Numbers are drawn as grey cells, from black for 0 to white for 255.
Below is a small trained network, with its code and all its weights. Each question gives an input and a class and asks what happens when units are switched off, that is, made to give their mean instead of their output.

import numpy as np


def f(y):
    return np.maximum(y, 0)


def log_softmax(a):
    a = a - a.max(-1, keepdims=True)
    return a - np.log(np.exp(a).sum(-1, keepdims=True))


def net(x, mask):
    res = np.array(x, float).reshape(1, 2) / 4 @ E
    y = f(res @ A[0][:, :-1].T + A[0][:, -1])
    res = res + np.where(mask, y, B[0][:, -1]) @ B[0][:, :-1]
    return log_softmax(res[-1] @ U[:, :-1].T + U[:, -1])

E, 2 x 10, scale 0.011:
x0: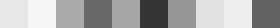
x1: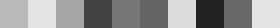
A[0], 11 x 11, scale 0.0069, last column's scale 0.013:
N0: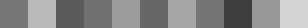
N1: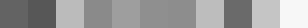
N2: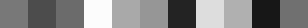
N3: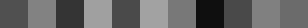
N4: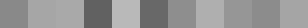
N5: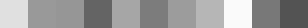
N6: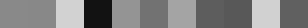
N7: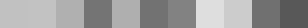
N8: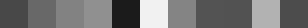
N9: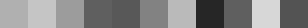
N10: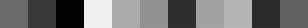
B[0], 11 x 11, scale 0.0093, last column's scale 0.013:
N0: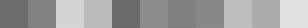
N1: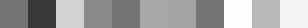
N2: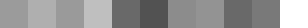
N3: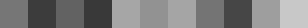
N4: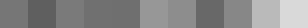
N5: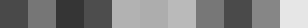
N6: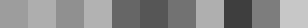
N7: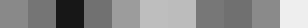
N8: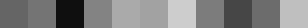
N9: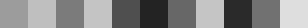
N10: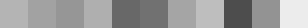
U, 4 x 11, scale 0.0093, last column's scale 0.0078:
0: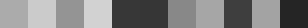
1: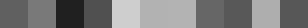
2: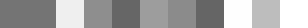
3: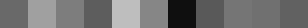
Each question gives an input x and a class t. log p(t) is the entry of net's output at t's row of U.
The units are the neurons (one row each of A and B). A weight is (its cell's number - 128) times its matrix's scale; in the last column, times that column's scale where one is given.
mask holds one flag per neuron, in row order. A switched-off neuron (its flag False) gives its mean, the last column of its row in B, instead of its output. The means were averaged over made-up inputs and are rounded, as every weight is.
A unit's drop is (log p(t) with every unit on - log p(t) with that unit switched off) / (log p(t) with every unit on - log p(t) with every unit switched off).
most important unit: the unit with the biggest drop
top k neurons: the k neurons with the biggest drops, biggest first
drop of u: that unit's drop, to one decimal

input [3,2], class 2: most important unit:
N8
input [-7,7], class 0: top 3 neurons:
[N9; N6; N5]
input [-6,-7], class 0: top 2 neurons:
[N10; N2]
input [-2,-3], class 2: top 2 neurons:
[N9; N6]
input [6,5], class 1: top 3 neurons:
[N5; N7; N2]
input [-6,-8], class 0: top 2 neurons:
[N10; N2]
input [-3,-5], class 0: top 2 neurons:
[N10; N2]
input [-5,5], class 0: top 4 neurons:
[N9; N5; N7; N6]
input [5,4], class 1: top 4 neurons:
[N5; N7; N2; N10]
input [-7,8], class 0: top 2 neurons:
[N9; N6]
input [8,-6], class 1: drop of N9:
0.1
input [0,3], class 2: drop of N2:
0.3
